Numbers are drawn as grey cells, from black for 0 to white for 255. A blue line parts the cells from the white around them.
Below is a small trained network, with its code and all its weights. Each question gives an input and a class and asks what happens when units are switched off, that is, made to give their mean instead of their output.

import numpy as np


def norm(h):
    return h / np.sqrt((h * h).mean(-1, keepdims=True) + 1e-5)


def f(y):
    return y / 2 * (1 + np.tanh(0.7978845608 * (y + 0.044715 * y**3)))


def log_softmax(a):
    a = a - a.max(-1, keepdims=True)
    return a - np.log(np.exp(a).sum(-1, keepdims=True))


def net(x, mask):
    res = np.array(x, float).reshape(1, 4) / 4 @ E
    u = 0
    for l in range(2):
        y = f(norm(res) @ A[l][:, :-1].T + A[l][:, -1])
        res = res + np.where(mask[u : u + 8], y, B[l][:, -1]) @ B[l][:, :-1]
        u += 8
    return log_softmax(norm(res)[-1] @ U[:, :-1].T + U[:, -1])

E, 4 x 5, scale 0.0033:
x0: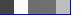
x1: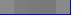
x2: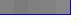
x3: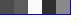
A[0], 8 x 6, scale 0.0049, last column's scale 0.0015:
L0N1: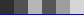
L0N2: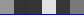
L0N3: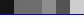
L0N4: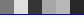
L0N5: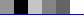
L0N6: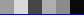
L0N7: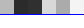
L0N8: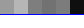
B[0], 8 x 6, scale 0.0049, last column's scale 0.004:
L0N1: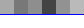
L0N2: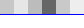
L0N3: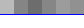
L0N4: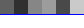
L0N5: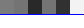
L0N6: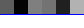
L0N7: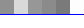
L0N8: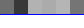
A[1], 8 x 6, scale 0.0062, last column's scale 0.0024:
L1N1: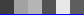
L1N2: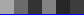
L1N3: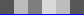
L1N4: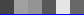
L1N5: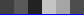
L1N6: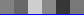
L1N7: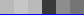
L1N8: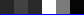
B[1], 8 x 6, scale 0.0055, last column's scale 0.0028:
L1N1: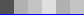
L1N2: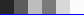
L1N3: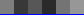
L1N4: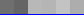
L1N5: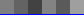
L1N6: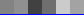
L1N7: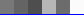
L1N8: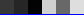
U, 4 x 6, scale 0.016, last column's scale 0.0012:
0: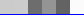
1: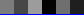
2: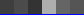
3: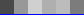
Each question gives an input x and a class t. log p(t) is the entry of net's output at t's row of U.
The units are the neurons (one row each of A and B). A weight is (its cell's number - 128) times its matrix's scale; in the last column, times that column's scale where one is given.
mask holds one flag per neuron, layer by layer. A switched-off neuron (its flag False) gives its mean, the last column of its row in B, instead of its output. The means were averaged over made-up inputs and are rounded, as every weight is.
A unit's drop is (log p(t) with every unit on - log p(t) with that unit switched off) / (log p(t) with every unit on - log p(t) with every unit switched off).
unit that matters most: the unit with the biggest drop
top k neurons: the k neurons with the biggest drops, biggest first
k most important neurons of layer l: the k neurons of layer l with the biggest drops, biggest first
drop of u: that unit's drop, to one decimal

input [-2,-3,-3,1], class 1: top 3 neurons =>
(L0N5 L1N8 L1N2)
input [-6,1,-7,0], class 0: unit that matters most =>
L0N2
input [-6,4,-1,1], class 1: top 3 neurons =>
(L0N5 L1N2 L1N8)
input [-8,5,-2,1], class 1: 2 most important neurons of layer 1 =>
(L1N2 L1N8)
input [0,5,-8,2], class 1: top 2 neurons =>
(L0N2 L0N7)
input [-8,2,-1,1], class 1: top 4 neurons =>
(L0N5 L1N2 L1N8 L1N1)
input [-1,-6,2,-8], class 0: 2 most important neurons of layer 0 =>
(L0N2 L0N7)
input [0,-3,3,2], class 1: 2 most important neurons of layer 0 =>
(L0N2 L0N7)
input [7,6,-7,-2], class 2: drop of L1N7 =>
0.0
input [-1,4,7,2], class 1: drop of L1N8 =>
0.1
